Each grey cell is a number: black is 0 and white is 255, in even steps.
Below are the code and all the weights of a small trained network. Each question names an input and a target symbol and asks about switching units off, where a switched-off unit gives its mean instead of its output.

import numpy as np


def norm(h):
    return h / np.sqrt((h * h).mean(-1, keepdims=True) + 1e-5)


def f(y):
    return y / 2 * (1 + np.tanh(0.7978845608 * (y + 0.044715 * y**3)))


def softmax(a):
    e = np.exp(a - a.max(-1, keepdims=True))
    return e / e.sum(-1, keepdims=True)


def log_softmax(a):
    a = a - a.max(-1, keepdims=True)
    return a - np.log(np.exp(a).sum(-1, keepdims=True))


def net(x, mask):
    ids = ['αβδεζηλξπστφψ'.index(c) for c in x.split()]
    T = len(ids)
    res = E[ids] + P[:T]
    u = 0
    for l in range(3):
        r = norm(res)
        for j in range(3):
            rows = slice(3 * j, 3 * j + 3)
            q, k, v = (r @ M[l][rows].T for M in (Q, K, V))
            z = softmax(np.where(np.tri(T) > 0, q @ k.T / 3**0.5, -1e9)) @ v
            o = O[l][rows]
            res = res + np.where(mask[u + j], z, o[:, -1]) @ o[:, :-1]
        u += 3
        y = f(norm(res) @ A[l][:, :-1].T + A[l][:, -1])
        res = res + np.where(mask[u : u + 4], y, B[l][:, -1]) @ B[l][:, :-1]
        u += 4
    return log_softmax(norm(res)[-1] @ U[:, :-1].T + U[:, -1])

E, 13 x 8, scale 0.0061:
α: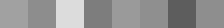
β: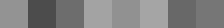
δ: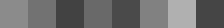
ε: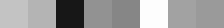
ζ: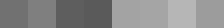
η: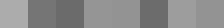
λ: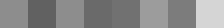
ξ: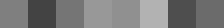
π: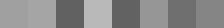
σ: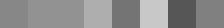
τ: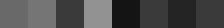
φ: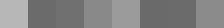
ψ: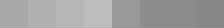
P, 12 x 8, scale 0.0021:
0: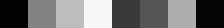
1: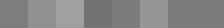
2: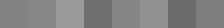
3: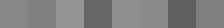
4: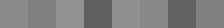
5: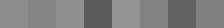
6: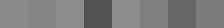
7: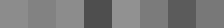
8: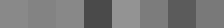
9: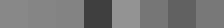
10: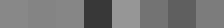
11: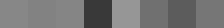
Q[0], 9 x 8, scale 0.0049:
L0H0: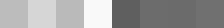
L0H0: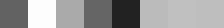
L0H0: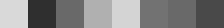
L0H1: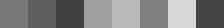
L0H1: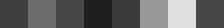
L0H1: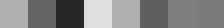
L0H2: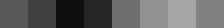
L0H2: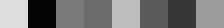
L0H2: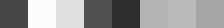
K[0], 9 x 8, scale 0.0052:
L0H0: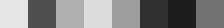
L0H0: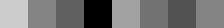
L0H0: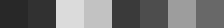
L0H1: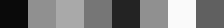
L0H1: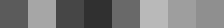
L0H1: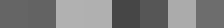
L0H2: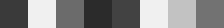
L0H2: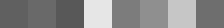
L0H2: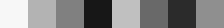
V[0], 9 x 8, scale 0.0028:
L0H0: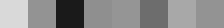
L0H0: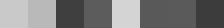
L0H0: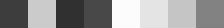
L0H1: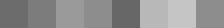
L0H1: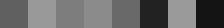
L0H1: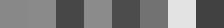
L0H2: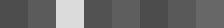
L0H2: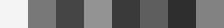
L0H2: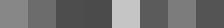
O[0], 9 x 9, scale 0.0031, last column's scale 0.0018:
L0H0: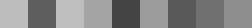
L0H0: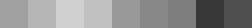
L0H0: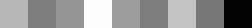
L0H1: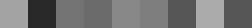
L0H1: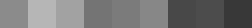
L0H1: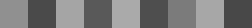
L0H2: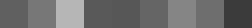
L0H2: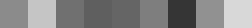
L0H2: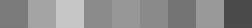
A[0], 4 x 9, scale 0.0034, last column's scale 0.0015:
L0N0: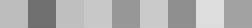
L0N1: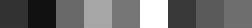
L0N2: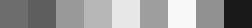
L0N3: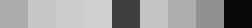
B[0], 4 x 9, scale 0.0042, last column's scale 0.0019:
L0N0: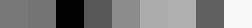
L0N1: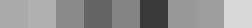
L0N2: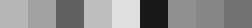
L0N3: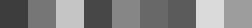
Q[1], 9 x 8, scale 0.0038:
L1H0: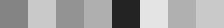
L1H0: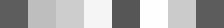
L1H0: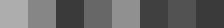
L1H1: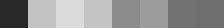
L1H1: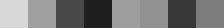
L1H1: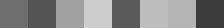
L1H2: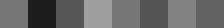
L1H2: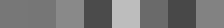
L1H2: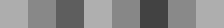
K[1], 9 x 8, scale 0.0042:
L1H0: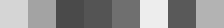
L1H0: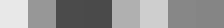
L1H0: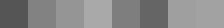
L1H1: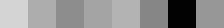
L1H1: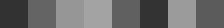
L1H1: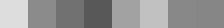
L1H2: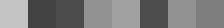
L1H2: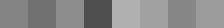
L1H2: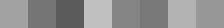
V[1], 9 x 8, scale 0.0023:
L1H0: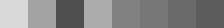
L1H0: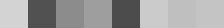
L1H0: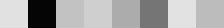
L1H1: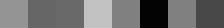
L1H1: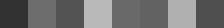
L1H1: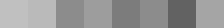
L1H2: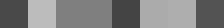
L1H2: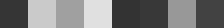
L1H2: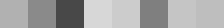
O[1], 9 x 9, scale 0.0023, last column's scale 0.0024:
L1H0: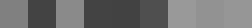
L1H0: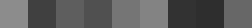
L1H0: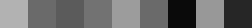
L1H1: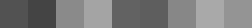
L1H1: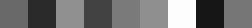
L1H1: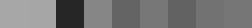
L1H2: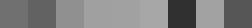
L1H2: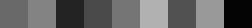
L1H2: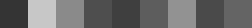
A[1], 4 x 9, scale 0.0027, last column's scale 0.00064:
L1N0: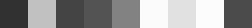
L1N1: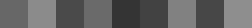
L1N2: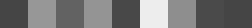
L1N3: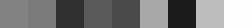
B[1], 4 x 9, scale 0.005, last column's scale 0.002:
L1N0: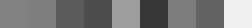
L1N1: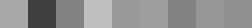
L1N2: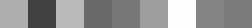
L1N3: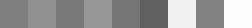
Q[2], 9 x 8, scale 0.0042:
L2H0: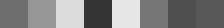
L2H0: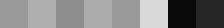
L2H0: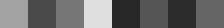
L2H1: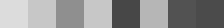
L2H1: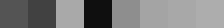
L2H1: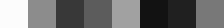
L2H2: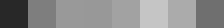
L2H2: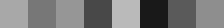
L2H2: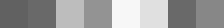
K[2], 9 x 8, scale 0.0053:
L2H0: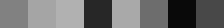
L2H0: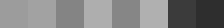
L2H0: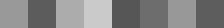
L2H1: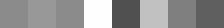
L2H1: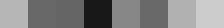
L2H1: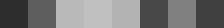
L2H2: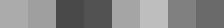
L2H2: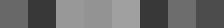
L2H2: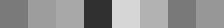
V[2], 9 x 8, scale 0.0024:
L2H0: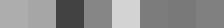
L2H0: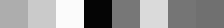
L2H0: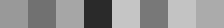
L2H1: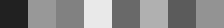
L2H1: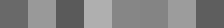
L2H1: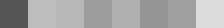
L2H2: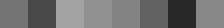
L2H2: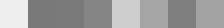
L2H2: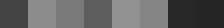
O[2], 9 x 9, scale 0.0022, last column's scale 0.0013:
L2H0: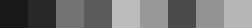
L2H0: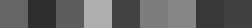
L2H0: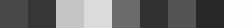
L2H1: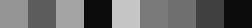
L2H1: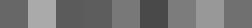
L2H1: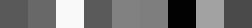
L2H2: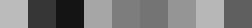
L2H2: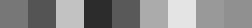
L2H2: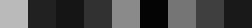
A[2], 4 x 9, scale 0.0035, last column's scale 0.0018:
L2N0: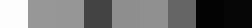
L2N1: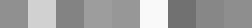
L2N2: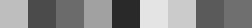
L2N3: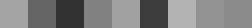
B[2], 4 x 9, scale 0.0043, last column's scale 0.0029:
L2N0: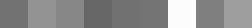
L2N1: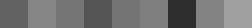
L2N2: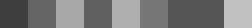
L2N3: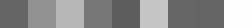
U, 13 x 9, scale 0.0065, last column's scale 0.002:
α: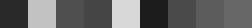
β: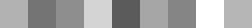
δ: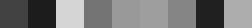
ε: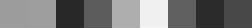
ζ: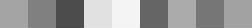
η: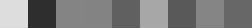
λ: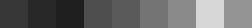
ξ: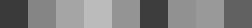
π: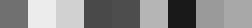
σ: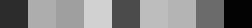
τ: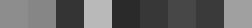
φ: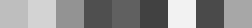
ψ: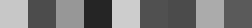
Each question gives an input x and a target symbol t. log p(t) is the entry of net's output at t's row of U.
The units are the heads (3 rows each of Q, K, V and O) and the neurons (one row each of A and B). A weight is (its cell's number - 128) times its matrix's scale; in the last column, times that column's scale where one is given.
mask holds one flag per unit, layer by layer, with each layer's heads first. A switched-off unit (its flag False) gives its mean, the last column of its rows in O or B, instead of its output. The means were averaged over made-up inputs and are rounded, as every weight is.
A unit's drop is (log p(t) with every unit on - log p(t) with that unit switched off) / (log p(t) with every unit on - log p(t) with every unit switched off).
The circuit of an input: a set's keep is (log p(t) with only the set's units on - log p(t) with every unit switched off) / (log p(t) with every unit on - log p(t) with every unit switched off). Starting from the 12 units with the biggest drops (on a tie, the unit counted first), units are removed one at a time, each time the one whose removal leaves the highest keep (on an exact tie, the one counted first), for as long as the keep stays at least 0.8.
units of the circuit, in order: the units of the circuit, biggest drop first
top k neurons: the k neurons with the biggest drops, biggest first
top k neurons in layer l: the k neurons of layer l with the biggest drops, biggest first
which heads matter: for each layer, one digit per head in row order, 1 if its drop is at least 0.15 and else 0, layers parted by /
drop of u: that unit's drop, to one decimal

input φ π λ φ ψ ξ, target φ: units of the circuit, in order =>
[L0N1, L0N3, L2N0]
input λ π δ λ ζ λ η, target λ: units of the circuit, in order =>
[L0H0]
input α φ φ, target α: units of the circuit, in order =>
[L0H0, L1H0, L1N0]
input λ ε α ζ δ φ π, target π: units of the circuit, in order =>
[L0H0, L0N3]
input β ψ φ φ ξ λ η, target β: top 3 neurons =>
[L0N0, L0N1, L1N3]
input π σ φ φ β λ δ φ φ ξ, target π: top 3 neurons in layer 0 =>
[L0N1, L0N0, L0N3]
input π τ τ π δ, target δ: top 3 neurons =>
[L2N2, L1N2, L1N1]
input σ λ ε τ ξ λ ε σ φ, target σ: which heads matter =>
101 / 000 / 010
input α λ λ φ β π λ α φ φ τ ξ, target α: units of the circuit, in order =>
[L0N1, L1N2]
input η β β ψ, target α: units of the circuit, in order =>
[L0N0, L0N3, L1N0]
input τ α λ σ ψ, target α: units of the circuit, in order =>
[L0N3, L1N0, L0N0]
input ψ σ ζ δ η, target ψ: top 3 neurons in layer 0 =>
[L0N3, L0N2, L0N0]
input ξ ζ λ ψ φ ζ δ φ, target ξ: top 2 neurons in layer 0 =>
[L0N0, L0N1]
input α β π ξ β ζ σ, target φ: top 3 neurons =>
[L1N0, L0N1, L1N2]
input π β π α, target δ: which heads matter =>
000 / 000 / 100
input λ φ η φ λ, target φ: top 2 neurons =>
[L1N0, L1N3]
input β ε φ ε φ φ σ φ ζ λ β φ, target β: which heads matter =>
100 / 000 / 000
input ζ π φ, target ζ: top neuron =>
[L0N2]
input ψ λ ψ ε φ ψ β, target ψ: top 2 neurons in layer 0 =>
[L0N1, L0N3]
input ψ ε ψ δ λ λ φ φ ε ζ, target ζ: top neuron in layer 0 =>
[L0N2]
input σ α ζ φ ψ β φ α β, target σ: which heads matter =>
101 / 101 / 010
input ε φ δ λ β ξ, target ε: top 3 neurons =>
[L0N1, L1N0, L0N0]
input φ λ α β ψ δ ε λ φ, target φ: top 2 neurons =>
[L2N0, L0N3]
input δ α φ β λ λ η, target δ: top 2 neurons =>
[L1N3, L0N3]
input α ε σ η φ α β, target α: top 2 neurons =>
[L0N1, L0N0]
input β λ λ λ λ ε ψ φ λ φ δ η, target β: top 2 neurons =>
[L0N0, L2N2]
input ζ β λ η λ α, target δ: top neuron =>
[L0N0]
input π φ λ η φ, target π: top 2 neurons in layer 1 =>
[L1N0, L1N2]
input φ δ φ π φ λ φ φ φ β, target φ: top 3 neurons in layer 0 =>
[L0N1, L0N0, L0N3]
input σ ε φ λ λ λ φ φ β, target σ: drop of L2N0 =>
0.1
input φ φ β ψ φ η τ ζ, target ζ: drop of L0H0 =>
0.6
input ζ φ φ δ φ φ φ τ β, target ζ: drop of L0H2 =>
0.3
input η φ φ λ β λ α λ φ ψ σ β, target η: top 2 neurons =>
[L0N1, L0N0]
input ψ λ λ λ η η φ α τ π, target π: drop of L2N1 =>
0.2
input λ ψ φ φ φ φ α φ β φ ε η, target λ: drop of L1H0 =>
0.0
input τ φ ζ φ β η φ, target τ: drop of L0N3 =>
0.1
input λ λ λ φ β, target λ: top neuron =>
[L0N1]
